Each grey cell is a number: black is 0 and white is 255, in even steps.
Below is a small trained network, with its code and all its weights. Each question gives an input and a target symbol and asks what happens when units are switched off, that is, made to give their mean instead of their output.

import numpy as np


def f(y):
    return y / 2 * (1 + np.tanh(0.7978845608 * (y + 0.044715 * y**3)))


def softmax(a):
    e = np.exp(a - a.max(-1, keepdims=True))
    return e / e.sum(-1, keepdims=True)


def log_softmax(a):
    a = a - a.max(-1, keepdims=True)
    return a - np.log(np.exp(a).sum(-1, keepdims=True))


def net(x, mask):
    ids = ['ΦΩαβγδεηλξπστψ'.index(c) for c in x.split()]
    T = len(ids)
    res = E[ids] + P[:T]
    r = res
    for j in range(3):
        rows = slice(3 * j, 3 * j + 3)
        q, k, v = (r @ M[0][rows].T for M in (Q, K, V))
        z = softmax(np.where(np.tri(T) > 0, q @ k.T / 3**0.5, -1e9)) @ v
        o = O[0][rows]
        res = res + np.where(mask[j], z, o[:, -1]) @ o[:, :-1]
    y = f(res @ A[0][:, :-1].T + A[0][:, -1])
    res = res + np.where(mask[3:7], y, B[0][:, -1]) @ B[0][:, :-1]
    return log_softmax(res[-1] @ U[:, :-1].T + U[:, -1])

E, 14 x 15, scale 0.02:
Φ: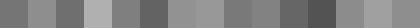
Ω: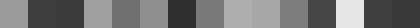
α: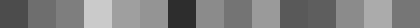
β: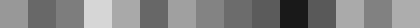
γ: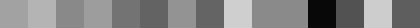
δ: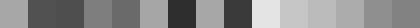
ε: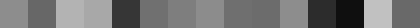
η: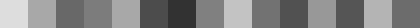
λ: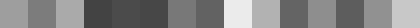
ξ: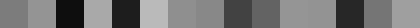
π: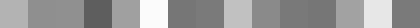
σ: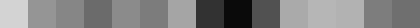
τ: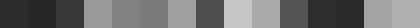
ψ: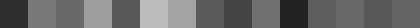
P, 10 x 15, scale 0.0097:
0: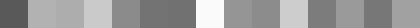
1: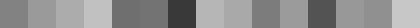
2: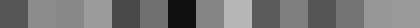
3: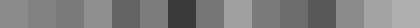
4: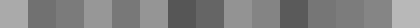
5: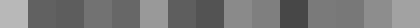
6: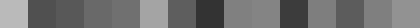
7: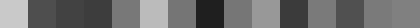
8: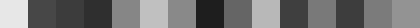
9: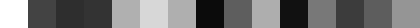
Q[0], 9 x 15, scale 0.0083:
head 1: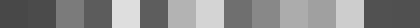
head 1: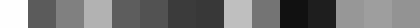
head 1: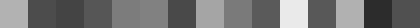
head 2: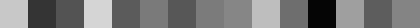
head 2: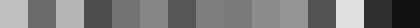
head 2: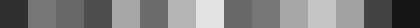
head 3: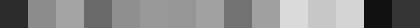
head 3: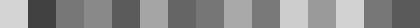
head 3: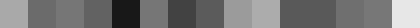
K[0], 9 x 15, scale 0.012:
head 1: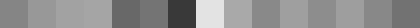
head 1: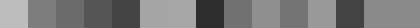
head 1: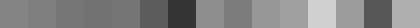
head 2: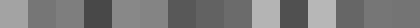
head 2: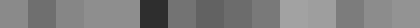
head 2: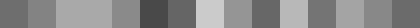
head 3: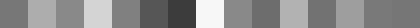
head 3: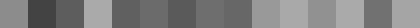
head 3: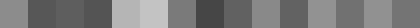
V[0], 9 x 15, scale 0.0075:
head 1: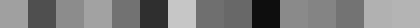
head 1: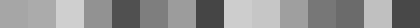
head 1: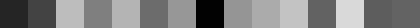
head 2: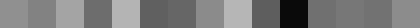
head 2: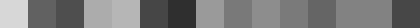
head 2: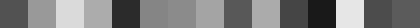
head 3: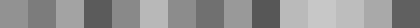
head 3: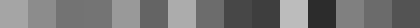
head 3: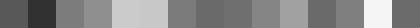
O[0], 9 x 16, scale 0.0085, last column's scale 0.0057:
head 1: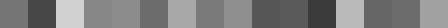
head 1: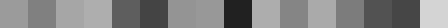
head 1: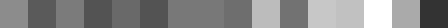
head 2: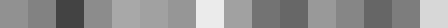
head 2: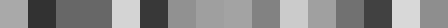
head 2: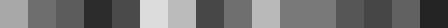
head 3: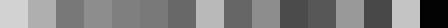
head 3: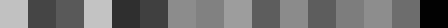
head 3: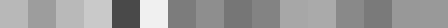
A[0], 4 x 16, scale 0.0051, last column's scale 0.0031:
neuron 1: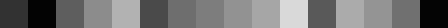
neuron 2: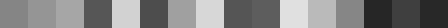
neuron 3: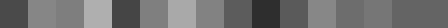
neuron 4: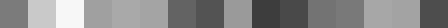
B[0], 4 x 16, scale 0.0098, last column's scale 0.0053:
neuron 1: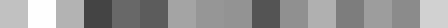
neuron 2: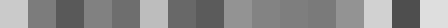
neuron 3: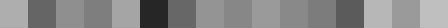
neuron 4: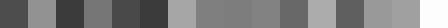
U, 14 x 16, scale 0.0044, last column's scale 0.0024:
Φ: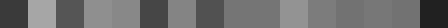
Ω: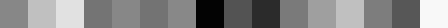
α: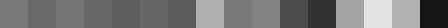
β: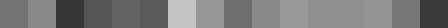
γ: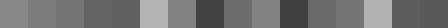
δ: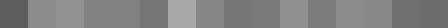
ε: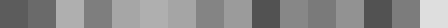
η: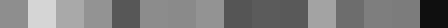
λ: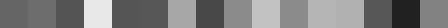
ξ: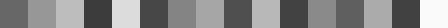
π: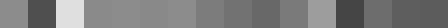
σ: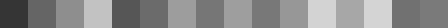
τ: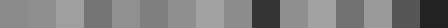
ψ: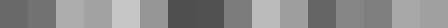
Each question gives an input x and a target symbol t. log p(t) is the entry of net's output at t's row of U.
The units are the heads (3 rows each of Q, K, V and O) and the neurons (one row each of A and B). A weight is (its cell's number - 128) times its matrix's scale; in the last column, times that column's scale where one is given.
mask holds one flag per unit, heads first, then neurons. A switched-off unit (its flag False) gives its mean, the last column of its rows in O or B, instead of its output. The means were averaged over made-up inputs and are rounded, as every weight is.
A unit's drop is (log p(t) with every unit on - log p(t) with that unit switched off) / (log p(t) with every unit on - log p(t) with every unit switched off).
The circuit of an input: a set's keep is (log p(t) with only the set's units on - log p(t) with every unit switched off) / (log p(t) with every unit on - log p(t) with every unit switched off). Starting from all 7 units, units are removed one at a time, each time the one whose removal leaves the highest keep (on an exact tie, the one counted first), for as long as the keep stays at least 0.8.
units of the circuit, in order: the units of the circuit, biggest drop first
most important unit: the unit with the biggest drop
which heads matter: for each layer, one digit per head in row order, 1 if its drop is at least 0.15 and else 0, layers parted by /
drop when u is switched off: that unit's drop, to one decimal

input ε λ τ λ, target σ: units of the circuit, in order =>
(head 3; head 1)
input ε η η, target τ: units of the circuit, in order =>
(head 2; neuron 2; head 1)
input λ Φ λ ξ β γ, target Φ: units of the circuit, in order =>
(head 1; neuron 4; head 2)
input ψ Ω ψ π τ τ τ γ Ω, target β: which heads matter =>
110
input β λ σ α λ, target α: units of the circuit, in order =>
(head 3; head 1)
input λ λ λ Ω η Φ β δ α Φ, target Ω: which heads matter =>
011
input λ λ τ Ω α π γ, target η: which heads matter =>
001
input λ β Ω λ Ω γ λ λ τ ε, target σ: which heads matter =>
011
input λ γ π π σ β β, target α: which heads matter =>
101
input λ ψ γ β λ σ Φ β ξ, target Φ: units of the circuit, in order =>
(head 2; head 1; neuron 4)
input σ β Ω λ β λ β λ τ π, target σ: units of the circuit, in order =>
(head 3; head 2; neuron 4)
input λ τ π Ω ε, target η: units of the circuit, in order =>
(head 3)
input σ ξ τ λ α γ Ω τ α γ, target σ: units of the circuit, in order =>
(head 3; head 2; neuron 4)
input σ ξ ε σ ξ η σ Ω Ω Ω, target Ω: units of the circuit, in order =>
(neuron 1; head 2; head 1)
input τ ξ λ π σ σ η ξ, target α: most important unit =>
head 3
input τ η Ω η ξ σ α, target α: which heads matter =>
101
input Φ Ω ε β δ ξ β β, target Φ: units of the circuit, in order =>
(head 1; neuron 4; head 2)
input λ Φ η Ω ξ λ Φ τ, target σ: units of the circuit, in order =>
(head 3; head 2)
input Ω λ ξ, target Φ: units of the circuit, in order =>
(head 1; head 2; neuron 4; head 3)
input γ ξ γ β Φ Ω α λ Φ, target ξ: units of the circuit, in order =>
(head 3)
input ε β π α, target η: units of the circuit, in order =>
(head 3; head 1)
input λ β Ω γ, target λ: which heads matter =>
101
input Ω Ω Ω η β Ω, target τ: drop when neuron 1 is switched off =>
0.4
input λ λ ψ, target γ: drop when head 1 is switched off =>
0.2
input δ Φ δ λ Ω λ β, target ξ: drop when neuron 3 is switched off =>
0.1
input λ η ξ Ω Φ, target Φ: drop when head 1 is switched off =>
0.7
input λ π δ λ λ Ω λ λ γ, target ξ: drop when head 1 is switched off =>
0.2
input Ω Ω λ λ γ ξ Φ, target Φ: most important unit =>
head 1
